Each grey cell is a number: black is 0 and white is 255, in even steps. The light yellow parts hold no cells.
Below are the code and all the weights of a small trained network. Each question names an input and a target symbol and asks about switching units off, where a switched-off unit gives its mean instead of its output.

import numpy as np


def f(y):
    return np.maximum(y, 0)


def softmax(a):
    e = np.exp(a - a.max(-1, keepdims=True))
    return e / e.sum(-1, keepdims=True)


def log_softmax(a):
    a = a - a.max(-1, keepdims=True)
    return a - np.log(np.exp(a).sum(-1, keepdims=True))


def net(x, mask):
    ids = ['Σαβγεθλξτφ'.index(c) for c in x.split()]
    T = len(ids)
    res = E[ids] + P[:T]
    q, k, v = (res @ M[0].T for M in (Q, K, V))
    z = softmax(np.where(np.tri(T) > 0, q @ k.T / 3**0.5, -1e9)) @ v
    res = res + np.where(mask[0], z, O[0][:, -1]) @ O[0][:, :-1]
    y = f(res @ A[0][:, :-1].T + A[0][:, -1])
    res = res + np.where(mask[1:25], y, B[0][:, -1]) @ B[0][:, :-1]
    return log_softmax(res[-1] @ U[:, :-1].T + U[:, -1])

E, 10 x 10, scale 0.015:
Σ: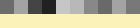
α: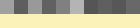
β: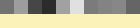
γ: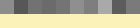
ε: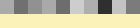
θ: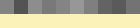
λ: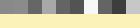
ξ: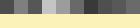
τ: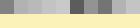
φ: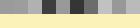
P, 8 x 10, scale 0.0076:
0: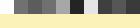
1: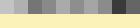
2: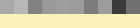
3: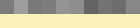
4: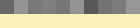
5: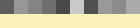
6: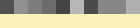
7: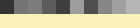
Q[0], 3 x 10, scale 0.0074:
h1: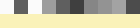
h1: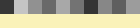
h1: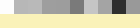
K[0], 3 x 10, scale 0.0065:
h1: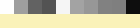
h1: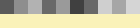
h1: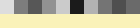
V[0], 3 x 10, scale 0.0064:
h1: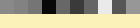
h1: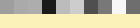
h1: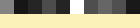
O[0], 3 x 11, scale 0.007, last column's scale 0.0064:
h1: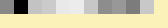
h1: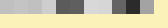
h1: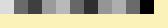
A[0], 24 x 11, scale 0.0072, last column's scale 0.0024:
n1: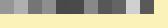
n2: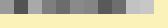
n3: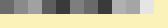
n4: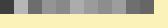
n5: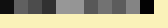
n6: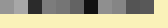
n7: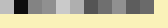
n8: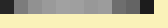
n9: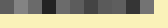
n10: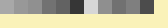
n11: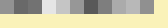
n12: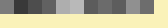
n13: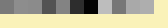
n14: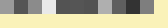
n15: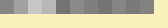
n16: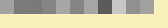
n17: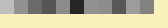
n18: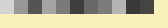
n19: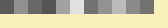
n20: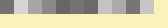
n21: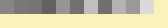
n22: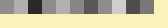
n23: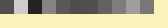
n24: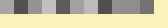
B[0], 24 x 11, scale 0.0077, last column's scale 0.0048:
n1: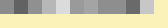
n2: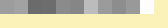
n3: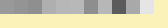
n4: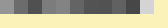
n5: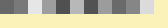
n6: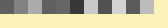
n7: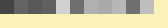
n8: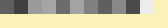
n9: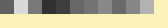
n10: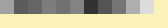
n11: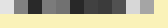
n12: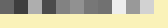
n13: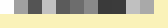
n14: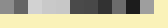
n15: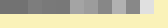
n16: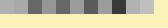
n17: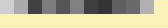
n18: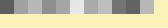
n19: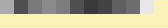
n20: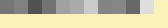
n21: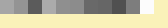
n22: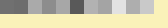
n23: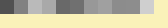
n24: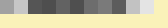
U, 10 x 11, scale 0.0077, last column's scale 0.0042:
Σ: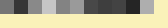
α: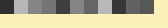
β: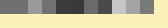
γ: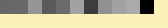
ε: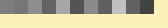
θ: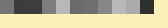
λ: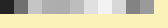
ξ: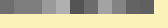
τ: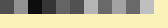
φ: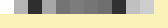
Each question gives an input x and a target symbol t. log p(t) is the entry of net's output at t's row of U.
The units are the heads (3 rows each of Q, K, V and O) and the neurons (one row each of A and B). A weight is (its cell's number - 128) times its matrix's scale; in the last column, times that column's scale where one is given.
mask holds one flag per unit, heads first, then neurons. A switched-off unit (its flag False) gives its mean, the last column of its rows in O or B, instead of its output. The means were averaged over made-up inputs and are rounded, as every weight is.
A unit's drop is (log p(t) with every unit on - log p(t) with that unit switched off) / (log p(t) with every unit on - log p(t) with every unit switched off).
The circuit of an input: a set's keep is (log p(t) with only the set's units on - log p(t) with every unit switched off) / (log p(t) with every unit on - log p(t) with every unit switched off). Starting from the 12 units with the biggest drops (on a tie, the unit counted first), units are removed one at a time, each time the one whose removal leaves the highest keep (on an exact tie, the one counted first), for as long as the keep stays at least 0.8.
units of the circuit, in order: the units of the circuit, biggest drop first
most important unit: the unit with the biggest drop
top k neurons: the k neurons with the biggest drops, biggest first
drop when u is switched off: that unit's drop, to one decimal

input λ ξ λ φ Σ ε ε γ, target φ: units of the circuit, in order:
h1
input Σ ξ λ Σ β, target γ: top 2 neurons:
n5, n12
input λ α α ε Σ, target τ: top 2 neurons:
n6, n9
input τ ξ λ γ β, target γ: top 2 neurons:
n5, n19
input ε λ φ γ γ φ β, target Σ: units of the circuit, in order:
n19, n4, h1
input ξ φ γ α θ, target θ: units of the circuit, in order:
h1, n7, n12
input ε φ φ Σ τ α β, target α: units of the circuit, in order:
h1, n9, n5
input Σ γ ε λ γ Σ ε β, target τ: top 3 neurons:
n9, n6, n20
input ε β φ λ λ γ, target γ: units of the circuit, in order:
h1, n12, n5
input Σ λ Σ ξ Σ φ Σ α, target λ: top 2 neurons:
n7, n19
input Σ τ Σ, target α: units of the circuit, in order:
h1, n5
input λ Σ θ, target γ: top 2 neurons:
n12, n5
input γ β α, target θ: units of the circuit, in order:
h1, n7
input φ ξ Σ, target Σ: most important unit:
n19
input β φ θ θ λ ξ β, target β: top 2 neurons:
n6, n19
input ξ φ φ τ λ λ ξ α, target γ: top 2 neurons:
n12, n5
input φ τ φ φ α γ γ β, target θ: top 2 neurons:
n19, n7
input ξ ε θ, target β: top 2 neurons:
n6, n12
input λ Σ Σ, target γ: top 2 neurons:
n5, n12
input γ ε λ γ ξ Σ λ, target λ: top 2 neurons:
n1, n23
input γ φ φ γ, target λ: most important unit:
n7
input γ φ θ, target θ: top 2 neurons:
n7, n11
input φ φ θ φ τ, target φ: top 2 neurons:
n11, n24
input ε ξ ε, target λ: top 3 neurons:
n18, n23, n1
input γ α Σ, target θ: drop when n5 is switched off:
0.0
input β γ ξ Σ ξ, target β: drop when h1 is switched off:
1.1
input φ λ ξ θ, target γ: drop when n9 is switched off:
0.1
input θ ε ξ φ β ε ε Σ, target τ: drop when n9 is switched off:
0.3
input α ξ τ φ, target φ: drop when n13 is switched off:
0.4
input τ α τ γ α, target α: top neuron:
n9
